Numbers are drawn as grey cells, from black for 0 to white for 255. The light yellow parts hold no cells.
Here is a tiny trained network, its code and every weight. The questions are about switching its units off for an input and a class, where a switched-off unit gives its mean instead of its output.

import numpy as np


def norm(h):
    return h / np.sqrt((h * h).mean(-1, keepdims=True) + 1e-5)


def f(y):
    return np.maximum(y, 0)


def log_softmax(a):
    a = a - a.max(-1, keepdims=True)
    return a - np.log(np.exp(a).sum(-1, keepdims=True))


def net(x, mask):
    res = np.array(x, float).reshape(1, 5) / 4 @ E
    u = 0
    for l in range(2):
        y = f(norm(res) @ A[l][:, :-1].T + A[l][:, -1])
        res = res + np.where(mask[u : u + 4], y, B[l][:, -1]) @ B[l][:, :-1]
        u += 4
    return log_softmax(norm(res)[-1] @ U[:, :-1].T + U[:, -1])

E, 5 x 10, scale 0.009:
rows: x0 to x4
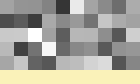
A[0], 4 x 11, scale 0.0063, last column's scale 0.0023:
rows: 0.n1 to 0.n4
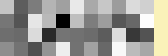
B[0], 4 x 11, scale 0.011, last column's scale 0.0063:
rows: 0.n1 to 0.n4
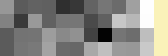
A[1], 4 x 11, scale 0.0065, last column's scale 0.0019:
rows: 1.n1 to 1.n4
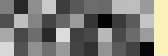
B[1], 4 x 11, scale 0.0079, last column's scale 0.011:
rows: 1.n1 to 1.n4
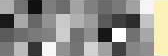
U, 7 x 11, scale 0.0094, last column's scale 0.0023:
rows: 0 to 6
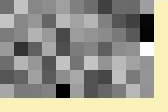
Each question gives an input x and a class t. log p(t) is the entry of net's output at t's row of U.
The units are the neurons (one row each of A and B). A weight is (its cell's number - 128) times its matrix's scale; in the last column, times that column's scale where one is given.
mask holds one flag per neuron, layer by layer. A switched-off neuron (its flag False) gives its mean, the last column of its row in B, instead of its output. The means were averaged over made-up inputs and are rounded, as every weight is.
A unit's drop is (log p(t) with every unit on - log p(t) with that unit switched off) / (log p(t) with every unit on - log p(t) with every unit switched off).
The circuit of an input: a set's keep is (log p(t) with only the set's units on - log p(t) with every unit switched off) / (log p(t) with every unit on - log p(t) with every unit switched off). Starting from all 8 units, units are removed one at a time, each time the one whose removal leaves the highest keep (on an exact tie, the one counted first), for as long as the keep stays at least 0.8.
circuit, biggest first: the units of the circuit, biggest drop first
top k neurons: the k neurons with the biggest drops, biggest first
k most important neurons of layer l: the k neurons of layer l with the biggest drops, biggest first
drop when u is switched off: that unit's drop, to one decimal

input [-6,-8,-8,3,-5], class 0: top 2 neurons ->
0.n2, 1.n2
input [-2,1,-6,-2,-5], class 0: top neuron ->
0.n2
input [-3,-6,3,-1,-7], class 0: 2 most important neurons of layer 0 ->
0.n1, 0.n4
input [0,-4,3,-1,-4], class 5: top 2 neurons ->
0.n2, 0.n1
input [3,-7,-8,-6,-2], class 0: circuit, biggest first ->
1.n2, 0.n2
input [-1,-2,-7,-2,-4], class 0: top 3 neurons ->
0.n2, 1.n2, 0.n3
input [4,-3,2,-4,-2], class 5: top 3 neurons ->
0.n2, 0.n1, 1.n2
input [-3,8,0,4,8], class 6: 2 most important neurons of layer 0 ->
0.n1, 0.n4
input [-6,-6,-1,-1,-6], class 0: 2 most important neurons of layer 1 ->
1.n2, 1.n4
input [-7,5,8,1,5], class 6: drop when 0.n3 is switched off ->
-0.1
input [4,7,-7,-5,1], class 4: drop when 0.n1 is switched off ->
0.3
